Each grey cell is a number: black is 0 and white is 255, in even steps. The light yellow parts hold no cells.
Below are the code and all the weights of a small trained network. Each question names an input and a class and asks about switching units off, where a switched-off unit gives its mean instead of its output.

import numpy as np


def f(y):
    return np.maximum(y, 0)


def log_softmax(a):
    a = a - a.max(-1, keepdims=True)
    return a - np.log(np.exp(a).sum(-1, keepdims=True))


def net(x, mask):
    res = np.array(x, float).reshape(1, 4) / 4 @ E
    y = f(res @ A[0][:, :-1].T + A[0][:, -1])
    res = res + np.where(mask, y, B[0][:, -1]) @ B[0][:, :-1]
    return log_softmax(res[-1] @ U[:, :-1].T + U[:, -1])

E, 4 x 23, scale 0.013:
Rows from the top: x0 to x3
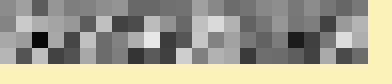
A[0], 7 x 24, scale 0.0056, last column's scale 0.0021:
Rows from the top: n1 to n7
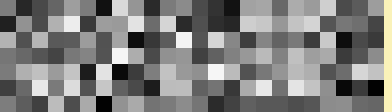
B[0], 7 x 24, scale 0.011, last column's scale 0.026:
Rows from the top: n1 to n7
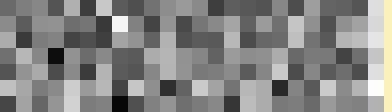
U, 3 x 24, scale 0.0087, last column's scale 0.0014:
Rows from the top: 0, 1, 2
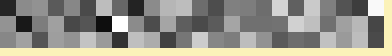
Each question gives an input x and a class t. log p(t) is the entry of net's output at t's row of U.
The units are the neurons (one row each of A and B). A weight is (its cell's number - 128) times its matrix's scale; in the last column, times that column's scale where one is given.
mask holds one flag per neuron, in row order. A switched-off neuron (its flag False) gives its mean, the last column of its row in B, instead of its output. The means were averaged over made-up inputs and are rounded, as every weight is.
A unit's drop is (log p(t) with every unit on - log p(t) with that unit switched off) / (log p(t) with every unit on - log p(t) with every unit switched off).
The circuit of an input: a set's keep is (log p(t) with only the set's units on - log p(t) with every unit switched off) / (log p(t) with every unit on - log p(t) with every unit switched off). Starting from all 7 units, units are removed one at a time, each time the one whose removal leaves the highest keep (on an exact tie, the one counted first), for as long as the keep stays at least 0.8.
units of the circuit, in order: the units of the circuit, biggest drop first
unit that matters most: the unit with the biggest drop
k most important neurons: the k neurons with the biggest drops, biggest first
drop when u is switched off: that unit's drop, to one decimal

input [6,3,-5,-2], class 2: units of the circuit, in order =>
(n6)
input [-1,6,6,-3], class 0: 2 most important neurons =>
(n6; n3)
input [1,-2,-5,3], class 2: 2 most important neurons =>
(n6; n2)
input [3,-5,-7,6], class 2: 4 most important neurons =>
(n6; n2; n5; n4)
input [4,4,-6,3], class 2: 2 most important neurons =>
(n6; n1)
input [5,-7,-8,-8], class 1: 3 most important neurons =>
(n2; n5; n7)
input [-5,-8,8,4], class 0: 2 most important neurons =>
(n6; n1)
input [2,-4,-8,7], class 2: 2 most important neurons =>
(n6; n2)
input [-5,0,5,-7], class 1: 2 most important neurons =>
(n6; n2)
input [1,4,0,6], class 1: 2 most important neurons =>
(n3; n1)
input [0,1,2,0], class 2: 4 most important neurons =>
(n3; n2; n5; n1)
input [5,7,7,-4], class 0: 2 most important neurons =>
(n6; n5)
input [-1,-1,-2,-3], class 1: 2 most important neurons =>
(n2; n5)
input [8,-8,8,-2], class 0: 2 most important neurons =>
(n6; n1)
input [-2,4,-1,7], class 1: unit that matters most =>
n3
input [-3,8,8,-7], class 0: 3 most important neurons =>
(n6; n3; n5)
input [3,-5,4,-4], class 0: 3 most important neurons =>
(n6; n3; n7)
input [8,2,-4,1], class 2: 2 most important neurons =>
(n6; n1)
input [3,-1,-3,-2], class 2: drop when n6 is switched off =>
0.5
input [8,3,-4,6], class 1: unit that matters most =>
n3
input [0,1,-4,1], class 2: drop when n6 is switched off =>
0.7
